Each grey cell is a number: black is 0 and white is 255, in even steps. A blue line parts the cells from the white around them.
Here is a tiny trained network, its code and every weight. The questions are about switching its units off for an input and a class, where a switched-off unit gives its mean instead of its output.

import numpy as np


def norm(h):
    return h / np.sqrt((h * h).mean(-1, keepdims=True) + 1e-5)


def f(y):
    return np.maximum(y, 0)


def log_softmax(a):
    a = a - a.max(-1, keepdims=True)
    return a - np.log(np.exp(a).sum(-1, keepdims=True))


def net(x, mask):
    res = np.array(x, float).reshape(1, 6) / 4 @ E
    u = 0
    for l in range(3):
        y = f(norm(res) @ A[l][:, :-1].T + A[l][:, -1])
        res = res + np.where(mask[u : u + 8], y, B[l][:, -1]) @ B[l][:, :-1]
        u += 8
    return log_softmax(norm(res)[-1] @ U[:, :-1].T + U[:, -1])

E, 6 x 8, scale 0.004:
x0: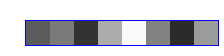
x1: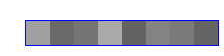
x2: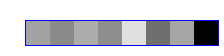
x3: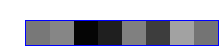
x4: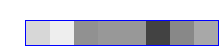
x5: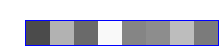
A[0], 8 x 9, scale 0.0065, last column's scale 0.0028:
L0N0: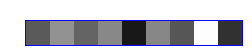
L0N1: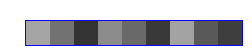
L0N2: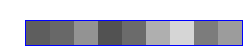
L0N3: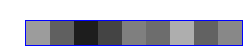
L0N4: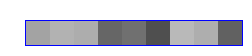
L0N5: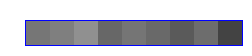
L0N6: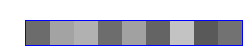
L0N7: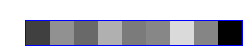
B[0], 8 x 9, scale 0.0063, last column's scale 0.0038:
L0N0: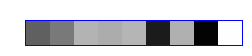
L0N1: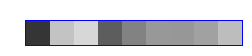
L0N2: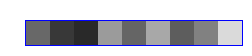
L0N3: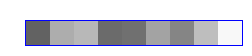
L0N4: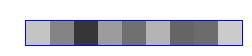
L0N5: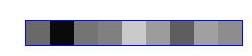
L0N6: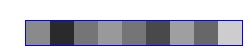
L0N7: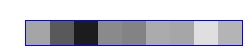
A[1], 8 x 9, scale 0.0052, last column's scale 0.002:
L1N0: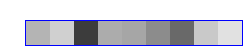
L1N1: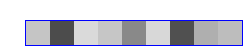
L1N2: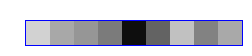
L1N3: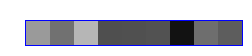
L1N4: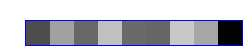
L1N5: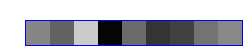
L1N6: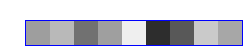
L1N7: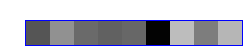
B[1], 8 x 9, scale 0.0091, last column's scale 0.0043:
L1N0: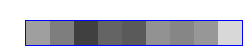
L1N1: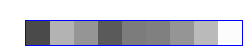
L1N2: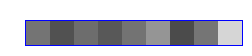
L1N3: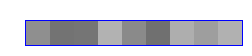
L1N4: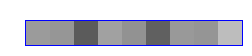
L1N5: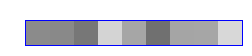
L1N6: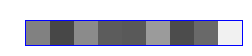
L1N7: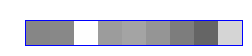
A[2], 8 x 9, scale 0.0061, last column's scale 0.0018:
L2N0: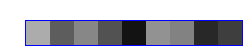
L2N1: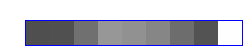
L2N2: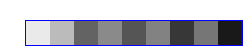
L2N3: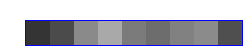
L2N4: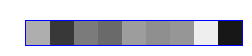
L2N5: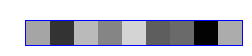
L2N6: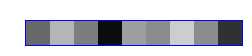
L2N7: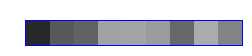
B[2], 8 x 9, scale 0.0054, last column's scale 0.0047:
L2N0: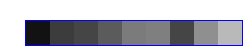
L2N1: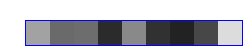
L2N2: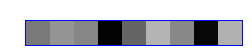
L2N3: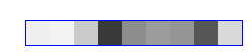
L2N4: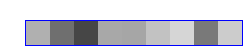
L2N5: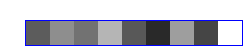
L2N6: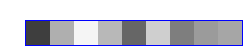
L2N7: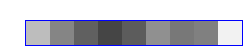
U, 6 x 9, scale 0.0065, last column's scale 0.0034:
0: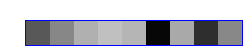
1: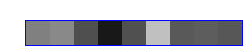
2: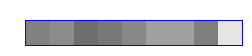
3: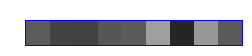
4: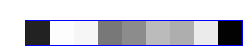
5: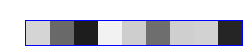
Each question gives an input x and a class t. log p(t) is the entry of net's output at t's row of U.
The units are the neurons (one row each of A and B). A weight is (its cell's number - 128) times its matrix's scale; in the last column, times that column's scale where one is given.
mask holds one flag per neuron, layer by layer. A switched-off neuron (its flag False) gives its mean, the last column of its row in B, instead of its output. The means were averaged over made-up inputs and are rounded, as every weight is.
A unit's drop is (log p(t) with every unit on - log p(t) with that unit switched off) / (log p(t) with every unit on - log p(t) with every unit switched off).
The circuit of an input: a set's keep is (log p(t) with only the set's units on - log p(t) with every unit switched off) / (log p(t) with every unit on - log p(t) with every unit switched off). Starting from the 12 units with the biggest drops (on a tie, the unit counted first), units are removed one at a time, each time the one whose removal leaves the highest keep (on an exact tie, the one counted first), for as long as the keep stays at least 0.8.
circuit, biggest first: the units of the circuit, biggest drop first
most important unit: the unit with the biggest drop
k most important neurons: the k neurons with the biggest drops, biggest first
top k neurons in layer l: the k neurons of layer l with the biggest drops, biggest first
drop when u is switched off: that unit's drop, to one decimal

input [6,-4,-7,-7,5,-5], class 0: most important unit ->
L0N0
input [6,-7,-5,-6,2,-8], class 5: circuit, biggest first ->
(L1N3, L2N4)
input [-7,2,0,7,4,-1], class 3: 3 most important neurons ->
(L0N4, L1N2, L2N0)
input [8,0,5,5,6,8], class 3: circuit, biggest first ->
(L1N6, L0N0)
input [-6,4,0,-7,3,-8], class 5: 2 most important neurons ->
(L1N3, L1N5)
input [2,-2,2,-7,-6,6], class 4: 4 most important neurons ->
(L1N1, L1N6, L1N2, L0N4)
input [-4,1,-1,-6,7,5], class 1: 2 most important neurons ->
(L1N2, L2N2)
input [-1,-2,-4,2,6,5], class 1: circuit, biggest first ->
(L0N4, L2N2, L1N2)
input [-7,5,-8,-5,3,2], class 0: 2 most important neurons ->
(L0N0, L1N0)
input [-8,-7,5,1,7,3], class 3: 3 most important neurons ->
(L0N4, L1N2, L0N0)
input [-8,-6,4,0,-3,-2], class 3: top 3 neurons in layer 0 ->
(L0N2, L0N0, L0N4)
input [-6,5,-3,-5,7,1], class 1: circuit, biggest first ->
(L2N2, L1N2)
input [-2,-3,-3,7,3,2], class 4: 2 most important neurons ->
(L0N3, L0N1)
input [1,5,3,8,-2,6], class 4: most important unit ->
L0N1
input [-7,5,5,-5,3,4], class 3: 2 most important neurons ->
(L1N2, L0N0)
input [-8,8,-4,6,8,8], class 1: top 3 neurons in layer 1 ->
(L1N2, L1N5, L1N1)
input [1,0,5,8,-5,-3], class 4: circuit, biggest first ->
(L0N3, L2N6)
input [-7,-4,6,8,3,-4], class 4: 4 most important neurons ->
(L0N3, L0N1, L2N6, L0N0)
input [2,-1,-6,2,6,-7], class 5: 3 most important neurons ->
(L1N5, L1N3, L0N4)
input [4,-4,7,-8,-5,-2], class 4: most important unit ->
L1N1
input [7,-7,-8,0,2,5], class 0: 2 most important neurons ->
(L0N0, L1N7)
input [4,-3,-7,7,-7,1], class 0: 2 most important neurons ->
(L0N0, L1N7)
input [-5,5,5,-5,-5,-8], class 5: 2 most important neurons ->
(L1N5, L0N0)
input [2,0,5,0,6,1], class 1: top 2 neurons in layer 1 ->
(L1N0, L1N6)
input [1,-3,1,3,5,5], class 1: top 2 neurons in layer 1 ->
(L1N6, L1N5)
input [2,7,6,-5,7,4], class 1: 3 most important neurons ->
(L0N0, L2N2, L1N0)
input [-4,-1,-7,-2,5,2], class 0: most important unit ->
L0N0
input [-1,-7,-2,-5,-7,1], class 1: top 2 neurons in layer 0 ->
(L0N2, L0N3)
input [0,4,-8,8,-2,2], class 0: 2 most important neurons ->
(L0N0, L1N1)
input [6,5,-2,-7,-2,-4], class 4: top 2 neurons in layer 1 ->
(L1N1, L1N2)
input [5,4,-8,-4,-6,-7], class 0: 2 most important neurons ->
(L0N0, L1N0)
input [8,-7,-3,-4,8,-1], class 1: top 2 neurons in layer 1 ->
(L1N6, L1N0)
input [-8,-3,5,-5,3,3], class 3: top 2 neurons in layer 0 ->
(L0N0, L0N4)
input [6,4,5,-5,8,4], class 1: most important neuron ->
(L0N0)
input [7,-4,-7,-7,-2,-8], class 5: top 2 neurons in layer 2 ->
(L2N4, L2N2)
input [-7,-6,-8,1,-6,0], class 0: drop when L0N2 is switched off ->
-0.1
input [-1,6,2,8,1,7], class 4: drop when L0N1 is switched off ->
0.7
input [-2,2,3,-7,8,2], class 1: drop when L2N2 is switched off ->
0.2
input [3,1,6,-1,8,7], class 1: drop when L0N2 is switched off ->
0.0
